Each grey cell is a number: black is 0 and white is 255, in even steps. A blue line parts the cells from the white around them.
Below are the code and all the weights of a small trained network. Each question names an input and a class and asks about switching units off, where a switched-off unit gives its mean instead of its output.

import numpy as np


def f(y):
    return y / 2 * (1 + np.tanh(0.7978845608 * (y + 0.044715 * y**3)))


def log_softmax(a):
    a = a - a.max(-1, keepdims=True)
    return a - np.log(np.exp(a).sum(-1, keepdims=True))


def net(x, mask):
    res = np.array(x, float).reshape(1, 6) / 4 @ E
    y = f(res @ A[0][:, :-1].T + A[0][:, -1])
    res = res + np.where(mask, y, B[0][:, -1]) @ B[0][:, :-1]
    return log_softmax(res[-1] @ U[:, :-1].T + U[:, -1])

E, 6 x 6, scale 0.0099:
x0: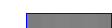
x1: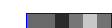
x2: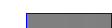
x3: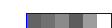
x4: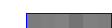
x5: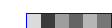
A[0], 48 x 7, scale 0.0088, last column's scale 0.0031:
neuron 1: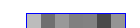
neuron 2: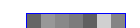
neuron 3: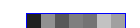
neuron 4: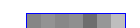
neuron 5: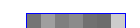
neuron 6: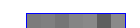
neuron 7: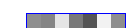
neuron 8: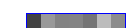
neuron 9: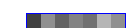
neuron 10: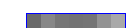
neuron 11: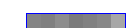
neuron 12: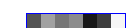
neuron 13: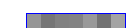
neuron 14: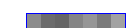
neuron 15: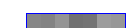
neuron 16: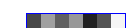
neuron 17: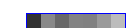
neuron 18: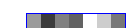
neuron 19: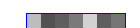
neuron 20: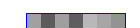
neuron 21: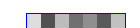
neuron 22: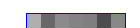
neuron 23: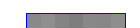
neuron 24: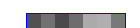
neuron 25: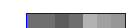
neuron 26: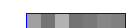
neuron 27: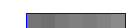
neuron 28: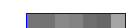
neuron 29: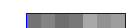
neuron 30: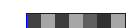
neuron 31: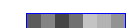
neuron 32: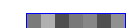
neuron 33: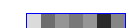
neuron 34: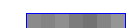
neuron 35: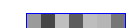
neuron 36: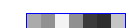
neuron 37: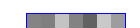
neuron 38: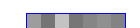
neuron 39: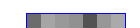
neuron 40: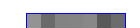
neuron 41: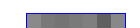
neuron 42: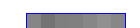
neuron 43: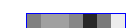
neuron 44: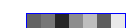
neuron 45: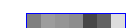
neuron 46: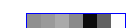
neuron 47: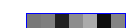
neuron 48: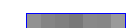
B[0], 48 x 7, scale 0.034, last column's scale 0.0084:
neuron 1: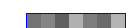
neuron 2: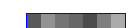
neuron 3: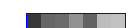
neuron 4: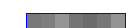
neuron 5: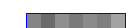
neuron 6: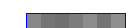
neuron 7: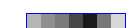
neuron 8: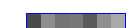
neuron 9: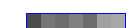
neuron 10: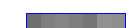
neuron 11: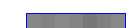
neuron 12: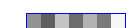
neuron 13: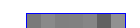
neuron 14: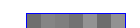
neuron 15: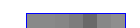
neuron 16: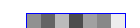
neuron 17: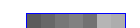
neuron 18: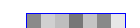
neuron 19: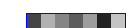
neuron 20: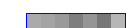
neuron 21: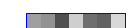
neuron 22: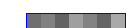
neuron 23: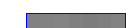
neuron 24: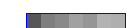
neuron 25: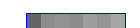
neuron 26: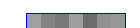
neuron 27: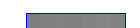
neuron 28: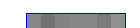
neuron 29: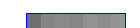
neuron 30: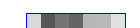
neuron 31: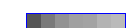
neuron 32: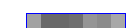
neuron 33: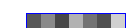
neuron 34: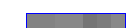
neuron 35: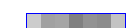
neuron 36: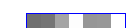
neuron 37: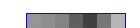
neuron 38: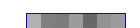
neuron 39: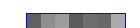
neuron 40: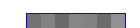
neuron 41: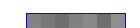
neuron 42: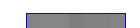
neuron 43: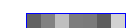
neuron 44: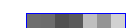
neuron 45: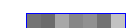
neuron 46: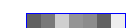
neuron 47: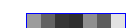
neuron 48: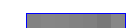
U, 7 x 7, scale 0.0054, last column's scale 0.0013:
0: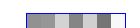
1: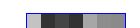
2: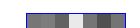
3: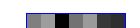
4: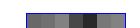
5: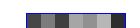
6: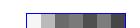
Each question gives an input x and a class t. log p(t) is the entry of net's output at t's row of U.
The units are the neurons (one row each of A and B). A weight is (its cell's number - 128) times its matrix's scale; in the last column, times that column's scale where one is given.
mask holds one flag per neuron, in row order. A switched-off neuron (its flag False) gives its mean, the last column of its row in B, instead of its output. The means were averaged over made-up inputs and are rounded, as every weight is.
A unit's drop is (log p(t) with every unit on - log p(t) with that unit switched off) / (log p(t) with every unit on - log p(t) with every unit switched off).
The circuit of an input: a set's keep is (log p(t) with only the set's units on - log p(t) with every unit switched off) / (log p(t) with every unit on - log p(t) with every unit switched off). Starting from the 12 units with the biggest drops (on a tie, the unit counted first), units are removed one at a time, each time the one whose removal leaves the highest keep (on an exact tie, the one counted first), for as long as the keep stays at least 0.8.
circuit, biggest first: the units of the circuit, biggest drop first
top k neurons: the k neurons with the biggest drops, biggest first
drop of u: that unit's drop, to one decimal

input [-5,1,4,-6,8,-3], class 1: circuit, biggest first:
[neuron 47; neuron 30]
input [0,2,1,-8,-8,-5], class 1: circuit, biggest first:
[neuron 47]
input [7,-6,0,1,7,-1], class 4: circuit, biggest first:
[neuron 7; neuron 18]
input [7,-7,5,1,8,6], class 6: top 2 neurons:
[neuron 7; neuron 35]
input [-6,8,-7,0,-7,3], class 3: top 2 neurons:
[neuron 47; neuron 12]
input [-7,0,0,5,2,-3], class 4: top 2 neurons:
[neuron 36; neuron 7]
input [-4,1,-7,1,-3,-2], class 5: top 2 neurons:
[neuron 7; neuron 47]
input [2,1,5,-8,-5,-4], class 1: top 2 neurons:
[neuron 47; neuron 30]
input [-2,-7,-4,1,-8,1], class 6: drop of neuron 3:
0.1
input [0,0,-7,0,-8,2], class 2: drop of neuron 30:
0.2
